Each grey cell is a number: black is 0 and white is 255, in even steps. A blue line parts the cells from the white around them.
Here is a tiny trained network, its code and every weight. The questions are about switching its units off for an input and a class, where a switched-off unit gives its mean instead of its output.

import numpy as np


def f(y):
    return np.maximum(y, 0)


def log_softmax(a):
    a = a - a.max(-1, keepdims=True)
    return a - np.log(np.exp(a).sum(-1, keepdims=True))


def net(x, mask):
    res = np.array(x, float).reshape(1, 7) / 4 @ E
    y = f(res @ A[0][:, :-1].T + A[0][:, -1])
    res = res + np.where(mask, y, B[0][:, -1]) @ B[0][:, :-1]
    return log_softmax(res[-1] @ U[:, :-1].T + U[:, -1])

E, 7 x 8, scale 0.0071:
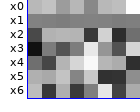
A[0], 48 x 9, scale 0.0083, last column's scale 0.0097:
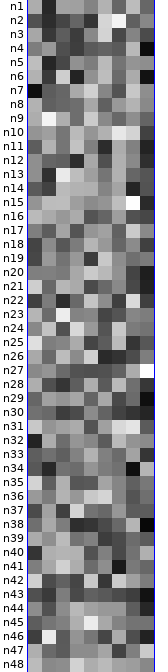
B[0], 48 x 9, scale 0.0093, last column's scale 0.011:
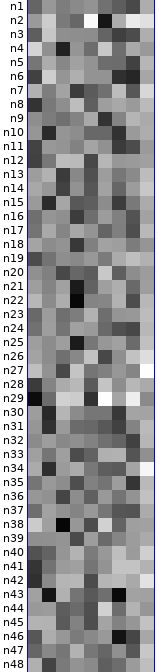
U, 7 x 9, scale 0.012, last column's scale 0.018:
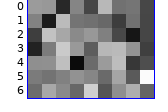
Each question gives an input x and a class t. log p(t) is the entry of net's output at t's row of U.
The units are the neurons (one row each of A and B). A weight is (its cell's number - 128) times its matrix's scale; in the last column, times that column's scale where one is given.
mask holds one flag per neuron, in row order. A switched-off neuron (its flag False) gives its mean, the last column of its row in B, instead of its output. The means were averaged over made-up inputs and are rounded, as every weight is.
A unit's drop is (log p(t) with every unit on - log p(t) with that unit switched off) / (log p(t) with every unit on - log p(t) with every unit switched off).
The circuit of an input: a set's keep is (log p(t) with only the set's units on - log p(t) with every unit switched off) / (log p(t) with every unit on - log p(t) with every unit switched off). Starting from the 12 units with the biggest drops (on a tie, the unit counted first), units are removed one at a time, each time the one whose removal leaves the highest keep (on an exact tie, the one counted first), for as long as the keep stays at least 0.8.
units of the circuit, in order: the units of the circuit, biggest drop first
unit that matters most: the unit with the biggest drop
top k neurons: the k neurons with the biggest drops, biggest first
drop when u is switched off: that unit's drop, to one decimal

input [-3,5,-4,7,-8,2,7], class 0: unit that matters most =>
n4
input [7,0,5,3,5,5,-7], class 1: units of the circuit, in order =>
n15, n10
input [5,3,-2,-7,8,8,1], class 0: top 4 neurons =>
n13, n2, n36, n14
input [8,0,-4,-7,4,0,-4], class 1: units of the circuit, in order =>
n10, n31
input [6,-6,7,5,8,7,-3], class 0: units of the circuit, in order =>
n45, n36
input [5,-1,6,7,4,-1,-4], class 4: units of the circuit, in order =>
n7, n22
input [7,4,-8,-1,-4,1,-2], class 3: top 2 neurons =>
n42, n8
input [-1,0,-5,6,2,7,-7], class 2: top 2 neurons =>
n2, n11
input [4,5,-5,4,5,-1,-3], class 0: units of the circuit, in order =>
n45, n2
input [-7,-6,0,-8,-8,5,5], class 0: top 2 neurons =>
n38, n27
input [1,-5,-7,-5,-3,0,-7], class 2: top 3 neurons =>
n24, n46, n11
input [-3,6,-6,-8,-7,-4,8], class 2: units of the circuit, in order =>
n6, n3
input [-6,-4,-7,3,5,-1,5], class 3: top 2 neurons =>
n42, n28
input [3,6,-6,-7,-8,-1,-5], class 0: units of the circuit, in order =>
n38
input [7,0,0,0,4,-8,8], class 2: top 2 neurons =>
n6, n5
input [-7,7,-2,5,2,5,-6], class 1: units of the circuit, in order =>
n34, n30
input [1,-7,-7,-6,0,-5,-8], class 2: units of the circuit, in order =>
n24, n46
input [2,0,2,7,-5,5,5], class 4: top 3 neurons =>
n22, n7, n2
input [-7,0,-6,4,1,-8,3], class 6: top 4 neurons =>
n2, n31, n15, n10
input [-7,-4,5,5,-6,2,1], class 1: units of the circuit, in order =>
n43
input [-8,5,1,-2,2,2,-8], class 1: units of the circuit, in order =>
n34, n43
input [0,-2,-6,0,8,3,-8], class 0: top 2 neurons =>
n14, n45
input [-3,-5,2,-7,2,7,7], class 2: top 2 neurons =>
n6, n2
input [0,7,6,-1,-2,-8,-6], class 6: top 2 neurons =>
n2, n19
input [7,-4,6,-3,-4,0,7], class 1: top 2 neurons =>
n31, n15
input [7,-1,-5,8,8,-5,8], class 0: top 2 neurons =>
n45, n36
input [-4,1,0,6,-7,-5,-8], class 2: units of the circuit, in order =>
n46
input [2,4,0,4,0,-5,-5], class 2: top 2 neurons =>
n32, n26
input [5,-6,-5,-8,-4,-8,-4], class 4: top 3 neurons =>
n25, n16, n26
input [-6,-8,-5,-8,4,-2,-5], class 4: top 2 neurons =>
n25, n21
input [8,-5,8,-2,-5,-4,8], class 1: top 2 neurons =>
n31, n15
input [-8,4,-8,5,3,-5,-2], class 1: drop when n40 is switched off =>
0.2
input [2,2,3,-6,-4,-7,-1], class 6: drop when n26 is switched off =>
-0.1
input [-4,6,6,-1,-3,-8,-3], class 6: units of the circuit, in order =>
n2
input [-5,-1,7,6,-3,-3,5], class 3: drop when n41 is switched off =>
0.2
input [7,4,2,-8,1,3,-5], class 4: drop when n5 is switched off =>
0.0
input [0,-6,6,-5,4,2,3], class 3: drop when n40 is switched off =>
0.1
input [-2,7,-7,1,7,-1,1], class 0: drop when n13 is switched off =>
0.2
